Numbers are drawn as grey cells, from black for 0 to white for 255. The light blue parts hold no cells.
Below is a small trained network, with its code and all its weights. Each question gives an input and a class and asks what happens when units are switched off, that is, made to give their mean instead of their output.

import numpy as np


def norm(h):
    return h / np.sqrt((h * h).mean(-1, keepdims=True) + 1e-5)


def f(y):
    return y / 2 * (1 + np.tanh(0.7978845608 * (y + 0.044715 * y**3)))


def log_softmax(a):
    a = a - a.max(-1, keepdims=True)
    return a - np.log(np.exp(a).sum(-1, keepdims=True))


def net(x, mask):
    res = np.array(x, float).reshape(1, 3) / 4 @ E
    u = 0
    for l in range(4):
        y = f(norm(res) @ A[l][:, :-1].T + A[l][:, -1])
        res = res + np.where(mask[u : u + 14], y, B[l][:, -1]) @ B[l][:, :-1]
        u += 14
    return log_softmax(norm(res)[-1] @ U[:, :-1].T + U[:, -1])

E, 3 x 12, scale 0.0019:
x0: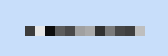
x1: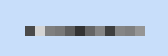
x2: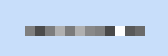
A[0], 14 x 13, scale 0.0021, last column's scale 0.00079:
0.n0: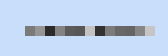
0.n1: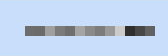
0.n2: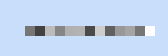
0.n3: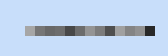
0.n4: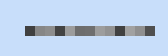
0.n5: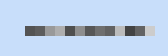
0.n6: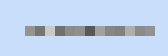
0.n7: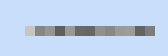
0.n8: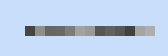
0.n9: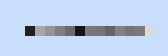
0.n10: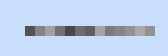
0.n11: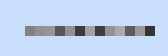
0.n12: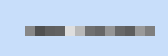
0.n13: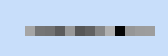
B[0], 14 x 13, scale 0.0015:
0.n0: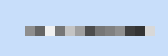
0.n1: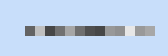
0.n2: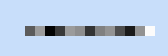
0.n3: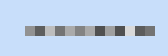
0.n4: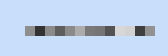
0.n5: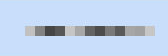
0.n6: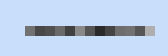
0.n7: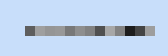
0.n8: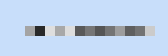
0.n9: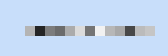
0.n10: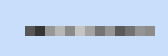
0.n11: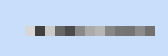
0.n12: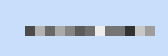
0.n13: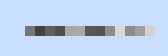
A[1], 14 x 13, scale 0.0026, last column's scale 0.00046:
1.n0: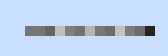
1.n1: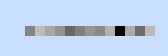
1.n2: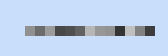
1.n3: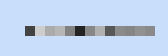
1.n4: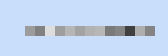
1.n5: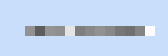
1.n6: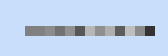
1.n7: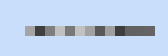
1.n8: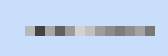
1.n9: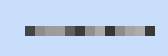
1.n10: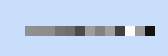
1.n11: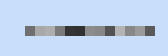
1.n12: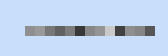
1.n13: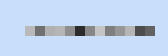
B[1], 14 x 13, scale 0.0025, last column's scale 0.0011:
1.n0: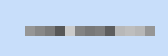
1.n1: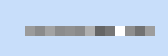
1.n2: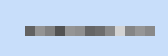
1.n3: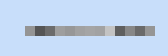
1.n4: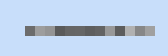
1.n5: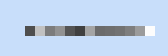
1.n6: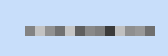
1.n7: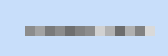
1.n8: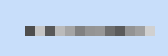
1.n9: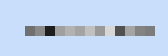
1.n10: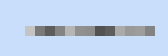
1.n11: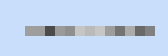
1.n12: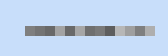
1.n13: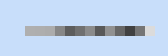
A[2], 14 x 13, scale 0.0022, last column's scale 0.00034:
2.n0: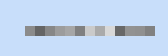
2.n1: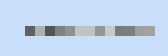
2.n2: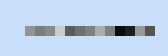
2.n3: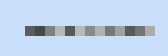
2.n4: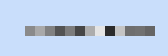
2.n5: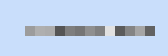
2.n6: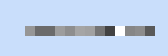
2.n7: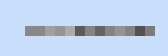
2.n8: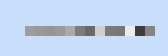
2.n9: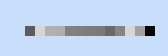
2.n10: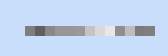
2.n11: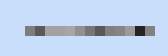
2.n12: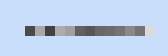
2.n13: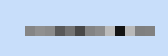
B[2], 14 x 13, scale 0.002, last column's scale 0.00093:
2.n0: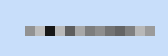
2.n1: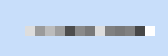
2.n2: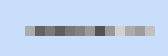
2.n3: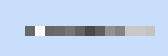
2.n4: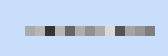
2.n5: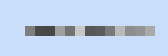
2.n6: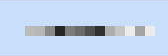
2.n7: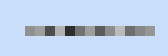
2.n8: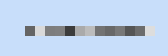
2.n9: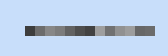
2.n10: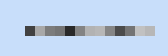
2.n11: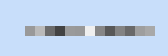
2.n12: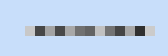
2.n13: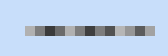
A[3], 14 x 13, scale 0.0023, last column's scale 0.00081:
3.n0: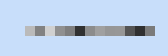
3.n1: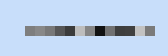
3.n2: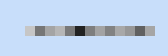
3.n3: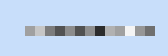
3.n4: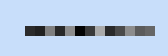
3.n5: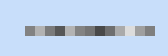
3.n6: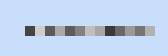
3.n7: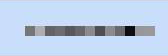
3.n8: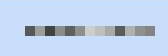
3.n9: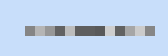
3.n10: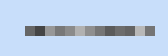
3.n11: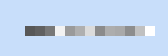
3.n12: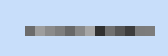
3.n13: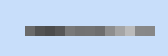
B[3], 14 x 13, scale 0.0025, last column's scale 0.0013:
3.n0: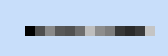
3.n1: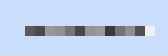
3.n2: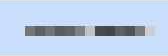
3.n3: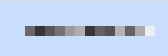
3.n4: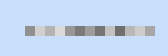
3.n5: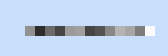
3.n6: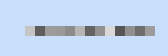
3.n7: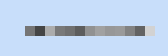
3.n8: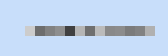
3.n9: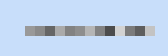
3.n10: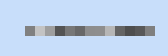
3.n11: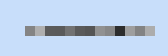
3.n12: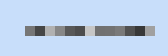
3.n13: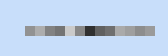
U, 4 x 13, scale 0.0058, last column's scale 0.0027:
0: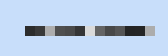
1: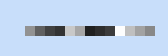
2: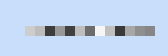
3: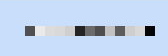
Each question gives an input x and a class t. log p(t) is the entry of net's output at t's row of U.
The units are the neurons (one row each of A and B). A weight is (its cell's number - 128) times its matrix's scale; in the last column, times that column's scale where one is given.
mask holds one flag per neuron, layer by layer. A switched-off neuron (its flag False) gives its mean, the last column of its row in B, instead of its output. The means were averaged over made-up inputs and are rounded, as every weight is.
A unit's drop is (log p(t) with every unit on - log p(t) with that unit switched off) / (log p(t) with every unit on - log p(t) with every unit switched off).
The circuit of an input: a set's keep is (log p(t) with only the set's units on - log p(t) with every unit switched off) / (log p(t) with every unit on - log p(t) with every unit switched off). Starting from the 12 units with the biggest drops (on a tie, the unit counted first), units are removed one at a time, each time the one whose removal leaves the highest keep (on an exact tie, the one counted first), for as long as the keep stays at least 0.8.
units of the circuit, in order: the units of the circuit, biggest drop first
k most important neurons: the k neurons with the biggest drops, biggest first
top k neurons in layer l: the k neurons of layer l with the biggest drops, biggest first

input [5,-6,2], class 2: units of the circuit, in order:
1.n7; 2.n1
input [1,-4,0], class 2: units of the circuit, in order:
1.n7
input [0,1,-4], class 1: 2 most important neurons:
0.n2; 1.n10
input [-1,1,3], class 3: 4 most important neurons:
3.n4; 0.n2; 1.n1; 0.n5
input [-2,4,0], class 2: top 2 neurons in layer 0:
0.n0; 0.n8
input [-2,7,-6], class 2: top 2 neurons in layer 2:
2.n10; 2.n8
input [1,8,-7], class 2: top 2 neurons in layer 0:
0.n5; 0.n1
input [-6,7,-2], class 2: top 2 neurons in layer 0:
0.n0; 0.n8
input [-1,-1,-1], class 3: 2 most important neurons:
3.n4; 1.n13
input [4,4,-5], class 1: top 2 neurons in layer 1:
1.n1; 1.n13
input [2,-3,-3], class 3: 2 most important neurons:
0.n13; 1.n11
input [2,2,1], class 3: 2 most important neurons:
3.n4; 1.n4
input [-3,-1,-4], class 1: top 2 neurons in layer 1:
1.n10; 1.n2
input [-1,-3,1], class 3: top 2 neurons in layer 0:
0.n2; 0.n9
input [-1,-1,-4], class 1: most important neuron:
0.n0
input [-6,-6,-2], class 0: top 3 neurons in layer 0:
0.n9; 0.n6; 0.n10
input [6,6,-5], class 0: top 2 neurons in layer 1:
1.n7; 1.n8
